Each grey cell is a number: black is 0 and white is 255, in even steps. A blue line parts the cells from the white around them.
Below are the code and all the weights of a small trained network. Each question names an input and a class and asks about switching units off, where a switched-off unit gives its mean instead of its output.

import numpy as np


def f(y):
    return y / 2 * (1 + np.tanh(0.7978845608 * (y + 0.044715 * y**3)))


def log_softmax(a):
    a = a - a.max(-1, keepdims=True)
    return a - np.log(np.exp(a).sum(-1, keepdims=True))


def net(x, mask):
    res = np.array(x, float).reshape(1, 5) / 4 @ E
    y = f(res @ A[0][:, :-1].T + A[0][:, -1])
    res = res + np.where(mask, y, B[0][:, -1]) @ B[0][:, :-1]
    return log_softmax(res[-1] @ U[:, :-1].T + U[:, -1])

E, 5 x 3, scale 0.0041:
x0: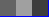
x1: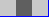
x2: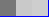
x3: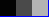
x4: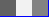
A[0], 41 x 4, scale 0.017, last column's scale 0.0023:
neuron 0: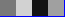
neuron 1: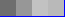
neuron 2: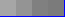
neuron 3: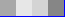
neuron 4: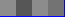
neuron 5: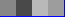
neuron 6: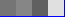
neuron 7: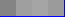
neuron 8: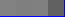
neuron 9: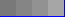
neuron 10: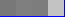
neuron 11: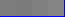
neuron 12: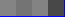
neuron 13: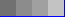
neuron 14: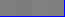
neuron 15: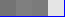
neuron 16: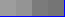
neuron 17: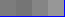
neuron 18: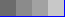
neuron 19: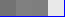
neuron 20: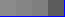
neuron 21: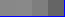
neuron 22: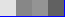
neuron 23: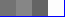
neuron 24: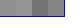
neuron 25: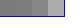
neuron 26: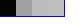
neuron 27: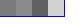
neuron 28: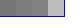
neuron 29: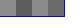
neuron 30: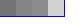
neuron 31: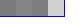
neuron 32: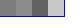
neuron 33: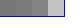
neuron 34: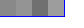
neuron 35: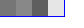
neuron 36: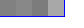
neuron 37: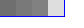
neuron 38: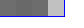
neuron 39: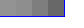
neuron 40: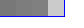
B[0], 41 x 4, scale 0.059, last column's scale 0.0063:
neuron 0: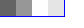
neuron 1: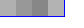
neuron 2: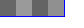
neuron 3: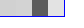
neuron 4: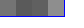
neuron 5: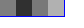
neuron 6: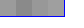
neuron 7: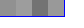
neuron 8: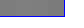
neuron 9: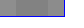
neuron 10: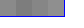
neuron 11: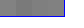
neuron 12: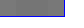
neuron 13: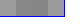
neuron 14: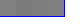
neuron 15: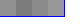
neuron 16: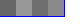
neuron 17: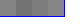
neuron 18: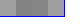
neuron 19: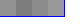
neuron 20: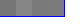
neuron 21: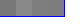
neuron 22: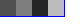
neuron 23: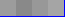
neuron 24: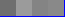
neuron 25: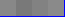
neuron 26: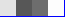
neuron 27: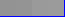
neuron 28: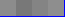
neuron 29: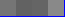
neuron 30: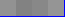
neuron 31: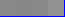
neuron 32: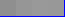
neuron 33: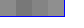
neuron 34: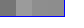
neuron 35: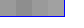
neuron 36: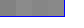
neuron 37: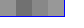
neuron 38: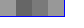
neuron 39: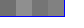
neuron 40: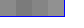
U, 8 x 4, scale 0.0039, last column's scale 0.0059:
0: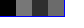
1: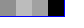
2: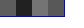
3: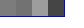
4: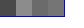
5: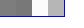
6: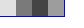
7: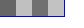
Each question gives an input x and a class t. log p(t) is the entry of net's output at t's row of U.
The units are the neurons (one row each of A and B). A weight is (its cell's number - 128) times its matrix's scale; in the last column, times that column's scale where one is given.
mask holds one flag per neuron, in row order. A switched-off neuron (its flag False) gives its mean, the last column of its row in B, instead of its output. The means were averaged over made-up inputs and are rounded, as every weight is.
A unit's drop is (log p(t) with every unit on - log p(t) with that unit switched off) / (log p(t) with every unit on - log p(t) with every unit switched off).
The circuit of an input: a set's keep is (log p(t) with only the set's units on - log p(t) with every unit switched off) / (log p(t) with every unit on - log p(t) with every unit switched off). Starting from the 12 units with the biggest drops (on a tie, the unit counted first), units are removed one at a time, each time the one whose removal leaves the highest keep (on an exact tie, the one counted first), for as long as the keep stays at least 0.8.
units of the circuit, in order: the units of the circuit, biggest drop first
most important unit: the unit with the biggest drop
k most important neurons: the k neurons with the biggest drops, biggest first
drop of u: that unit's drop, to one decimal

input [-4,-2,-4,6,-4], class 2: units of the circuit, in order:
(neuron 3; neuron 5; neuron 4)
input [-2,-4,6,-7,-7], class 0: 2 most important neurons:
(neuron 26; neuron 22)
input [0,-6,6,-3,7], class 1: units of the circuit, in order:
(neuron 3; neuron 0)
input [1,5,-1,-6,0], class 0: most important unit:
neuron 22
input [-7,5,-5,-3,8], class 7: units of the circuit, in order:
(neuron 26; neuron 22)
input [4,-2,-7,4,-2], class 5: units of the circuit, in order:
(neuron 3; neuron 22)
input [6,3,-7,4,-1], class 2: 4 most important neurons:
(neuron 0; neuron 3; neuron 26; neuron 1)
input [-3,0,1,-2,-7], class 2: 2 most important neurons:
(neuron 3; neuron 5)
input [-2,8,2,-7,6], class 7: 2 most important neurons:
(neuron 26; neuron 3)
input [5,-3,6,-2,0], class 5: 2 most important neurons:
(neuron 0; neuron 22)
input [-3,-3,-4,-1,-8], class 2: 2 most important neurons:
(neuron 3; neuron 26)
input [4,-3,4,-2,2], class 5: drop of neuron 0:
0.4
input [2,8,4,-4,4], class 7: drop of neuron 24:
0.1
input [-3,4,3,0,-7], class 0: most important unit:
neuron 26
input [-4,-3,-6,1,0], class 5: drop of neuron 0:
-0.3
